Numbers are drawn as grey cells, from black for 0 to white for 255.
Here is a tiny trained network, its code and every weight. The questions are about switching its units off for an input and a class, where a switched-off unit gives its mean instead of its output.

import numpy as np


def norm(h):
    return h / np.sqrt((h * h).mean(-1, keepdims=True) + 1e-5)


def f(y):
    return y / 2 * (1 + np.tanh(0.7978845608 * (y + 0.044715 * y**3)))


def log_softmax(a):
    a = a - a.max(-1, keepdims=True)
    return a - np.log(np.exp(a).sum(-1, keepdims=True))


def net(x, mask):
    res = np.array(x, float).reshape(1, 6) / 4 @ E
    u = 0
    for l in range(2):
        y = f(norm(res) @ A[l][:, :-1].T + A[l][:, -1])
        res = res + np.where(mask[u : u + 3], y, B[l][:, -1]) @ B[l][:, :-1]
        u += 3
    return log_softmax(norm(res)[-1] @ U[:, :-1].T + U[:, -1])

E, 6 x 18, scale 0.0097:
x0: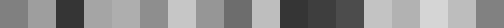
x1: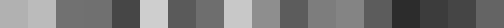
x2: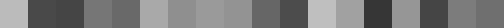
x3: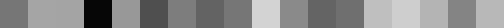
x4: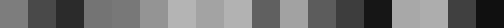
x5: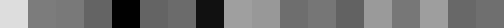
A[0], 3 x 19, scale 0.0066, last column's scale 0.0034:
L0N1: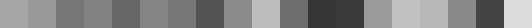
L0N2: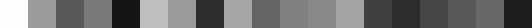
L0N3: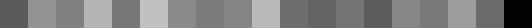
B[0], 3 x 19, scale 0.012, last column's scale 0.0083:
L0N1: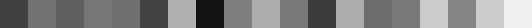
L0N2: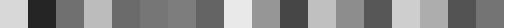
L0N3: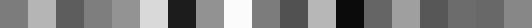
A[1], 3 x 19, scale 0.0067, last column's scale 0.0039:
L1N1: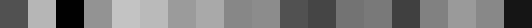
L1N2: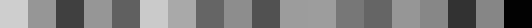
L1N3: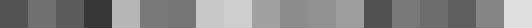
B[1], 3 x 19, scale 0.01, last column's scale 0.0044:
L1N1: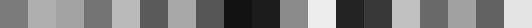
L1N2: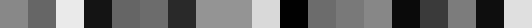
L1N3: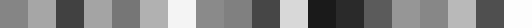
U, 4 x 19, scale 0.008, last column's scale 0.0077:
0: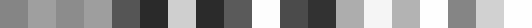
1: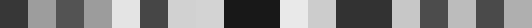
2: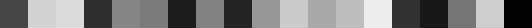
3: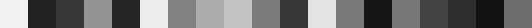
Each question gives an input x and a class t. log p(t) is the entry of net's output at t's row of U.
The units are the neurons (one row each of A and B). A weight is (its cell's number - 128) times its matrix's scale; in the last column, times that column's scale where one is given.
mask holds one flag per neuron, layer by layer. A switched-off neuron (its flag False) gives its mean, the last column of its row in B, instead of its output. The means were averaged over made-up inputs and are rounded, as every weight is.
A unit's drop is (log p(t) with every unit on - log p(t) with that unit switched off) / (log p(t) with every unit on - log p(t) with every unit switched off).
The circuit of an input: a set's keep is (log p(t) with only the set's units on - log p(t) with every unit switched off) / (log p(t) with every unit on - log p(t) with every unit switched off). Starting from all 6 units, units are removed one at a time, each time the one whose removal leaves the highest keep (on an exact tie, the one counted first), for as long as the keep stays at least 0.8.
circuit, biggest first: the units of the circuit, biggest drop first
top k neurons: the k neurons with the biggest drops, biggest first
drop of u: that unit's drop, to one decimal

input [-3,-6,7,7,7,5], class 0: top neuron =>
L0N1
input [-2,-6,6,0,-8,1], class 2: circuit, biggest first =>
L0N2, L0N1
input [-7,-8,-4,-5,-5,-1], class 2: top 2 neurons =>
L1N3, L0N2
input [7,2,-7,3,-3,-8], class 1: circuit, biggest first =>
L1N1, L0N2
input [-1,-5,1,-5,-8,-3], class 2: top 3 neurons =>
L0N2, L0N1, L1N3
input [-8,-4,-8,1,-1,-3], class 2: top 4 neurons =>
L0N2, L1N1, L0N1, L1N3
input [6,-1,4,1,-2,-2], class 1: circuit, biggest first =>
L1N1, L0N2
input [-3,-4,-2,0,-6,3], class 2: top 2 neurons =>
L0N2, L0N1
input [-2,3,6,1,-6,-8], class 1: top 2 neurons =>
L1N3, L0N2
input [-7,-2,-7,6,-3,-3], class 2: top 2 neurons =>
L0N1, L0N2
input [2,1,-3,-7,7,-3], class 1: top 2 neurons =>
L0N2, L1N1
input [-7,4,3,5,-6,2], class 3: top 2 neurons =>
L0N2, L0N1
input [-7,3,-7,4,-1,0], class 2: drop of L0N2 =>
0.2
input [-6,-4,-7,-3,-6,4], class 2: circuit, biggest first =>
L0N1
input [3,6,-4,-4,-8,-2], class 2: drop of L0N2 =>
0.2
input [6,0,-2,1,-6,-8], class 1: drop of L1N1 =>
0.1
